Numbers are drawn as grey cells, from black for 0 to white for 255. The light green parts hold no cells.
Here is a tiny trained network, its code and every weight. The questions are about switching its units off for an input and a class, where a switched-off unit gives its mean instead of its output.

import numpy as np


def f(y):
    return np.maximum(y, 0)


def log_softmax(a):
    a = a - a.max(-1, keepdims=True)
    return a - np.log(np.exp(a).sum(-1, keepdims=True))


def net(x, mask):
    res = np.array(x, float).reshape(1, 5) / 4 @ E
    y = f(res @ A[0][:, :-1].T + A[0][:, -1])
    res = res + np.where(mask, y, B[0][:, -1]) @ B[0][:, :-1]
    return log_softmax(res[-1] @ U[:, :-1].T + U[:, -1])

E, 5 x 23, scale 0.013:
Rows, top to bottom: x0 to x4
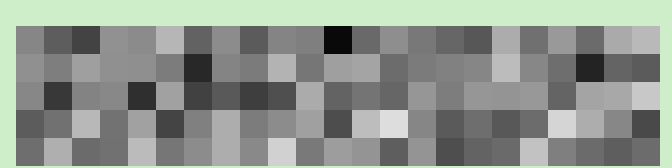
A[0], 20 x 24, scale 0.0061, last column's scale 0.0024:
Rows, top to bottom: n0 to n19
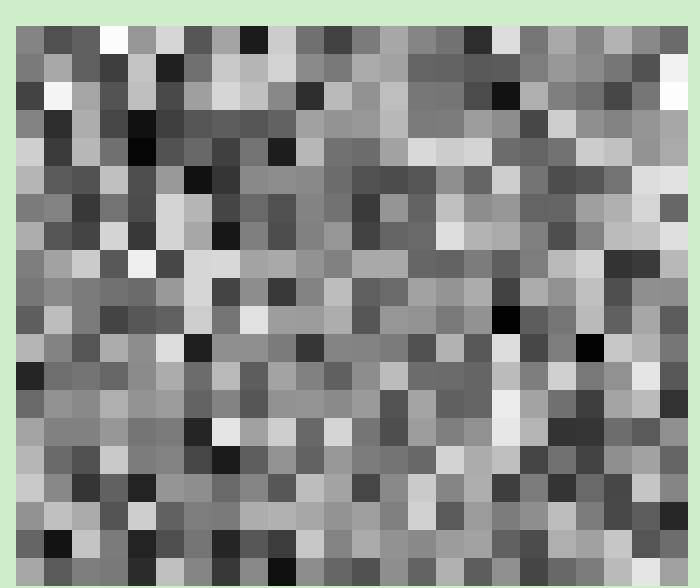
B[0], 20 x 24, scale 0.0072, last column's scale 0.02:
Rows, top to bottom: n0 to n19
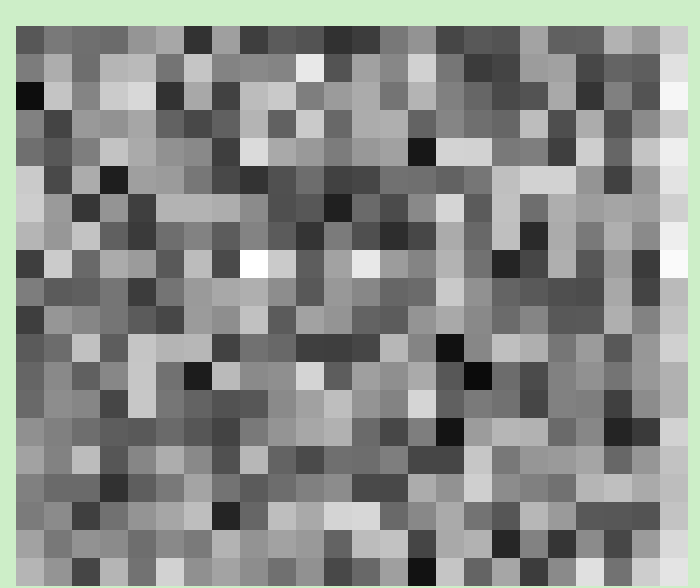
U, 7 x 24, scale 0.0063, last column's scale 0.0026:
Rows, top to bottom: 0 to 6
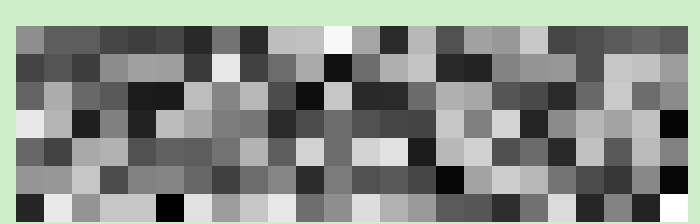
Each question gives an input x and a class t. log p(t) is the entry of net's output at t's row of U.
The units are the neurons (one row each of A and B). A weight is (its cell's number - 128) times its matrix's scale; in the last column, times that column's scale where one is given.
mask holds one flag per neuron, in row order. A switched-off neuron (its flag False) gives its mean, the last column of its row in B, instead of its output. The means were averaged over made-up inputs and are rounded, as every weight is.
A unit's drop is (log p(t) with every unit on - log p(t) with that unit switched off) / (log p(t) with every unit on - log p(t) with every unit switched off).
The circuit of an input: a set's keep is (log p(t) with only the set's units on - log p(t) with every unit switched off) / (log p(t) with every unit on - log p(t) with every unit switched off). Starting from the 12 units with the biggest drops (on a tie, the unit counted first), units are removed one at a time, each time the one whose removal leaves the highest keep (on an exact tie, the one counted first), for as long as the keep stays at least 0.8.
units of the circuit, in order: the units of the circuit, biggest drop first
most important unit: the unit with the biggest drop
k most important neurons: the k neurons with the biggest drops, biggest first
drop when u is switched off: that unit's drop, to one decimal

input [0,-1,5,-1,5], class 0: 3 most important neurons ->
n19, n11, n6
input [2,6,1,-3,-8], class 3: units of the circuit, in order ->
n7
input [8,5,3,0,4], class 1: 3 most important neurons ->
n0, n12, n7
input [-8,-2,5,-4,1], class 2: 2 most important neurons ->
n9, n10
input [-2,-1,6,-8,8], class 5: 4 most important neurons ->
n14, n5, n19, n13
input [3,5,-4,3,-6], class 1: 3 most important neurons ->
n2, n4, n8
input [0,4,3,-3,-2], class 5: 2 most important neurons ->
n11, n5
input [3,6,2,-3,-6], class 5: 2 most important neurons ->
n11, n5
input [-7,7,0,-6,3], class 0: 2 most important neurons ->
n14, n19
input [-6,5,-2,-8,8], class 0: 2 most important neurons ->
n14, n8
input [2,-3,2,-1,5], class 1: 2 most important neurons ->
n8, n7
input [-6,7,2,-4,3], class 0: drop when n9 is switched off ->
-0.1
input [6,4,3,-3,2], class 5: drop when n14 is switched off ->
0.0
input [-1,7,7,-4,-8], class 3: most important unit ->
n19
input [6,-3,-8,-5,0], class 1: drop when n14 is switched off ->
0.1
